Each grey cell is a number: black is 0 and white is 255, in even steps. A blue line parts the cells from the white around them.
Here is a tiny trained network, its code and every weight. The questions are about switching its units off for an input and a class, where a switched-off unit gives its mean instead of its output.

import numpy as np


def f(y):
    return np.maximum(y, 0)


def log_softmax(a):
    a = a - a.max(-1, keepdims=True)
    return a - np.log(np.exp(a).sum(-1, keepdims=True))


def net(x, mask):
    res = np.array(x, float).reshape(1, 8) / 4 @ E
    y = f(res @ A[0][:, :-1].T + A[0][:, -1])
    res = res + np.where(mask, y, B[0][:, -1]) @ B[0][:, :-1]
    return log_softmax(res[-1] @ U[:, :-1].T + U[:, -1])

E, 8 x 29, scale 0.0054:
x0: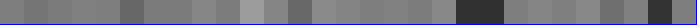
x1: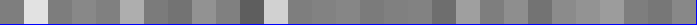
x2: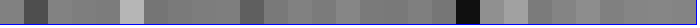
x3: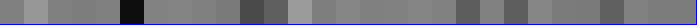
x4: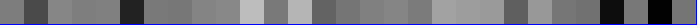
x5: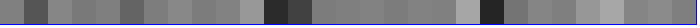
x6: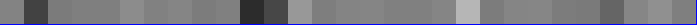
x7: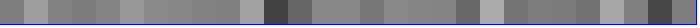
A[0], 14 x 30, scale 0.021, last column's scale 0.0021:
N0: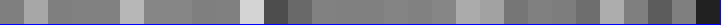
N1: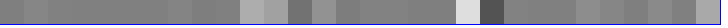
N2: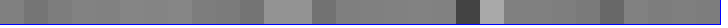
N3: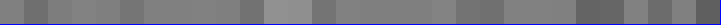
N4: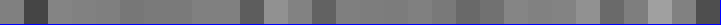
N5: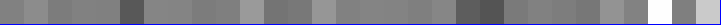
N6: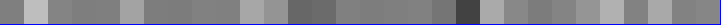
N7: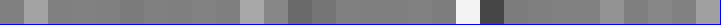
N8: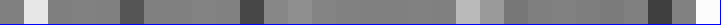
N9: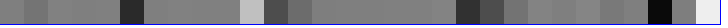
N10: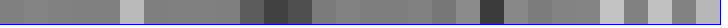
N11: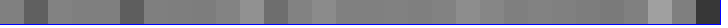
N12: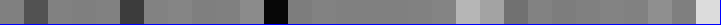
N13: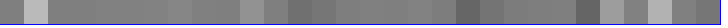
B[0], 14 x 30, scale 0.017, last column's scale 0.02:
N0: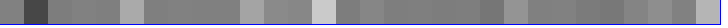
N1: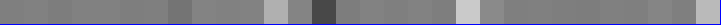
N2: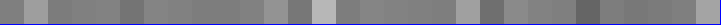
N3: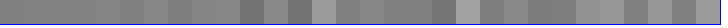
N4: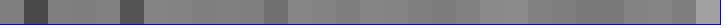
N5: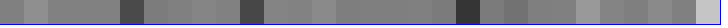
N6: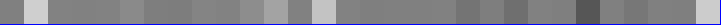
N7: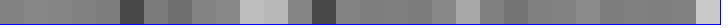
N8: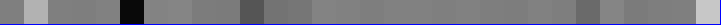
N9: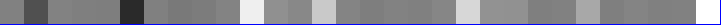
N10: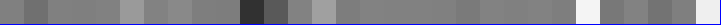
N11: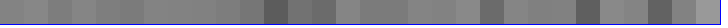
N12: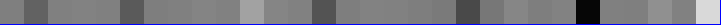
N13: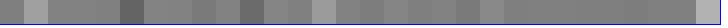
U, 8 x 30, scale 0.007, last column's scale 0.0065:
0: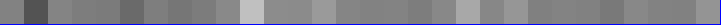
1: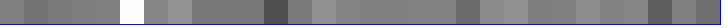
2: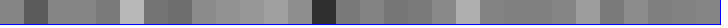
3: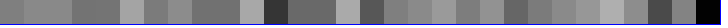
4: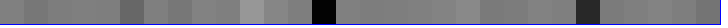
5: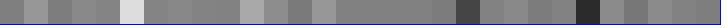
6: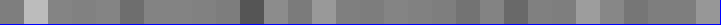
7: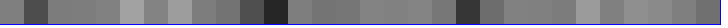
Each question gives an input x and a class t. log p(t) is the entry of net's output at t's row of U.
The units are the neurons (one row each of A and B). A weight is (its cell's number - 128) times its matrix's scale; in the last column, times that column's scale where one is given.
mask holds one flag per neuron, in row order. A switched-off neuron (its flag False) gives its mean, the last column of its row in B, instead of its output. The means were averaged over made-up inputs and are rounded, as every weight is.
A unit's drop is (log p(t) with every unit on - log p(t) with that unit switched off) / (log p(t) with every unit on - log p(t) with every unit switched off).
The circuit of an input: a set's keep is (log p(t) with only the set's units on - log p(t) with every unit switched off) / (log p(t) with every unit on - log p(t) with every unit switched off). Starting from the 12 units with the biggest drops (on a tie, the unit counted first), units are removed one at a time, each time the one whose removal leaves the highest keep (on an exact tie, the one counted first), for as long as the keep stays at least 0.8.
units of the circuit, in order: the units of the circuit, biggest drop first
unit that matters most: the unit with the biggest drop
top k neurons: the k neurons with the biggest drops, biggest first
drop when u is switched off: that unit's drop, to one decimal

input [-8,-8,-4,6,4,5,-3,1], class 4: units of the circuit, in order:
N12
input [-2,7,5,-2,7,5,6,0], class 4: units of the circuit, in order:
N9, N10
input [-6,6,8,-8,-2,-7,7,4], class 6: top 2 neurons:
N12, N6
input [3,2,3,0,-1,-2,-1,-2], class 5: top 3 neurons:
N9, N10, N8
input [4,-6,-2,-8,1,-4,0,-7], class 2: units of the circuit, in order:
N9, N8, N6
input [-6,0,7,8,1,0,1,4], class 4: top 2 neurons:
N9, N10
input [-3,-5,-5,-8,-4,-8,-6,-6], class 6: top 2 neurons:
N9, N12
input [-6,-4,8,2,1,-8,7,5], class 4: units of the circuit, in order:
N9, N10
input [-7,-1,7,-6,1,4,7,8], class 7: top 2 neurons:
N9, N10
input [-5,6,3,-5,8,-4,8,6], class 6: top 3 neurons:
N9, N8, N12
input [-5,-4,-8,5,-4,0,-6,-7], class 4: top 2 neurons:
N10, N7
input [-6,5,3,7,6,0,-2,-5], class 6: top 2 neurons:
N9, N12
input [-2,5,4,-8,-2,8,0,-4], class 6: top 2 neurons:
N10, N9
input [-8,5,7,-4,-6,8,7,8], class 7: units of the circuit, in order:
N10
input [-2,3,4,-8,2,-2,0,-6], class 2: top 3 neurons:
N9, N12, N8
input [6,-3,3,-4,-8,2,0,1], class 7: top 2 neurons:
N10, N9
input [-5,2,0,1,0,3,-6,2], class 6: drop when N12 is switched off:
0.2
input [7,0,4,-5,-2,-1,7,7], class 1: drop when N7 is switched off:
0.2
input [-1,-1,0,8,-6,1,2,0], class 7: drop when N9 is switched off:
0.1
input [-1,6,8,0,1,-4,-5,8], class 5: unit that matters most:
N10
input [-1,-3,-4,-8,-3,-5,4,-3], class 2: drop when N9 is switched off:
0.3
